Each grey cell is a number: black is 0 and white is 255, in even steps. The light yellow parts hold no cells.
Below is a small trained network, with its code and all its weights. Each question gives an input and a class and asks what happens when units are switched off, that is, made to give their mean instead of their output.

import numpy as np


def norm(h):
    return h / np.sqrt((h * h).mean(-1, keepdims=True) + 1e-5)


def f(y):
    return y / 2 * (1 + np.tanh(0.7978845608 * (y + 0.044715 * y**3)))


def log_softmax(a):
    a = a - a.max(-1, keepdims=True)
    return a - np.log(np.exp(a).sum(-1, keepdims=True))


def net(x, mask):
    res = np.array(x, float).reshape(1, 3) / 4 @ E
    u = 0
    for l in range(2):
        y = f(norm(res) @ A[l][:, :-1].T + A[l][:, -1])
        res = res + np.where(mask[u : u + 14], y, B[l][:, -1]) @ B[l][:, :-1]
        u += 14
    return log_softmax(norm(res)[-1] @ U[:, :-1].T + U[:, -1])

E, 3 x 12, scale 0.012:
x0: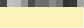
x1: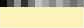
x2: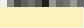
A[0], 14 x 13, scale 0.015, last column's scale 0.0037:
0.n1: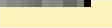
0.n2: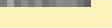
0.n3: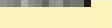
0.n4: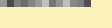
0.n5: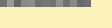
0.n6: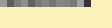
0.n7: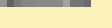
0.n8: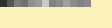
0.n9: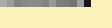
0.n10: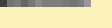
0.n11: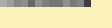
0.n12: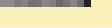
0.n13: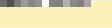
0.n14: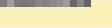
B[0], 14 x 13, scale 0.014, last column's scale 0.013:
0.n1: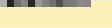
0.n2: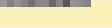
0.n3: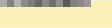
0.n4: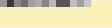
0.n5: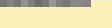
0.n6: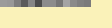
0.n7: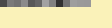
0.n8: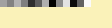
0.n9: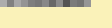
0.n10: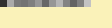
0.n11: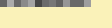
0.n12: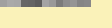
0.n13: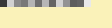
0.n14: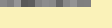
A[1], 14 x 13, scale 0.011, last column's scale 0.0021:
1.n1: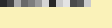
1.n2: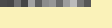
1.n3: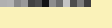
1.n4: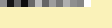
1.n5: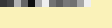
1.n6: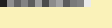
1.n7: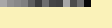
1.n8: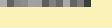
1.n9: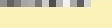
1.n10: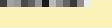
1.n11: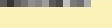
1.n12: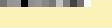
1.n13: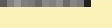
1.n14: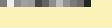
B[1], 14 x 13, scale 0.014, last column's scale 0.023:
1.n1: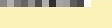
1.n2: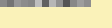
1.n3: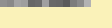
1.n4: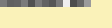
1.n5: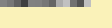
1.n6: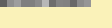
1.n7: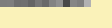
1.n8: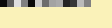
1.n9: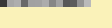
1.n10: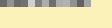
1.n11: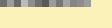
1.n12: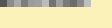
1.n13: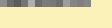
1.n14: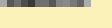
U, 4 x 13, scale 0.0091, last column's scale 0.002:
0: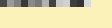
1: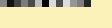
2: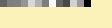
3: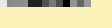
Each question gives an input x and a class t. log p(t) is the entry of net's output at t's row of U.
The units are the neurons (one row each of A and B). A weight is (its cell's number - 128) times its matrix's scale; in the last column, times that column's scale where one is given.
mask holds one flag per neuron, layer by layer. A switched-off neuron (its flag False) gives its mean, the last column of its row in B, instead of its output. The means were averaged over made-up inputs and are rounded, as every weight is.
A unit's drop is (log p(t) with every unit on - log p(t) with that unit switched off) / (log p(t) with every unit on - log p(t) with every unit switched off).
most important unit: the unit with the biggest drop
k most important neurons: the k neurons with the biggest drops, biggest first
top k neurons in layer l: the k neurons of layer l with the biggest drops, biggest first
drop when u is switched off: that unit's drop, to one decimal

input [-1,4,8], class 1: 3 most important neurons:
0.n13, 0.n8, 0.n10
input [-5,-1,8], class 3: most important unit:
0.n4
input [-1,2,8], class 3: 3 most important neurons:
0.n10, 0.n4, 0.n13
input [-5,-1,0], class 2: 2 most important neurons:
0.n8, 0.n4
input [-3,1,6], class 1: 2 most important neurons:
0.n8, 0.n13
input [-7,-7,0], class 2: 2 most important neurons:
0.n8, 1.n1
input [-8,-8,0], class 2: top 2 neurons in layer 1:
1.n1, 1.n14
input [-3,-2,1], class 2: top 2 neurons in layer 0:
0.n8, 0.n1
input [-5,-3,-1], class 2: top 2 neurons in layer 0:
0.n8, 0.n4
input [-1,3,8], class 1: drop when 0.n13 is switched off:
1.0
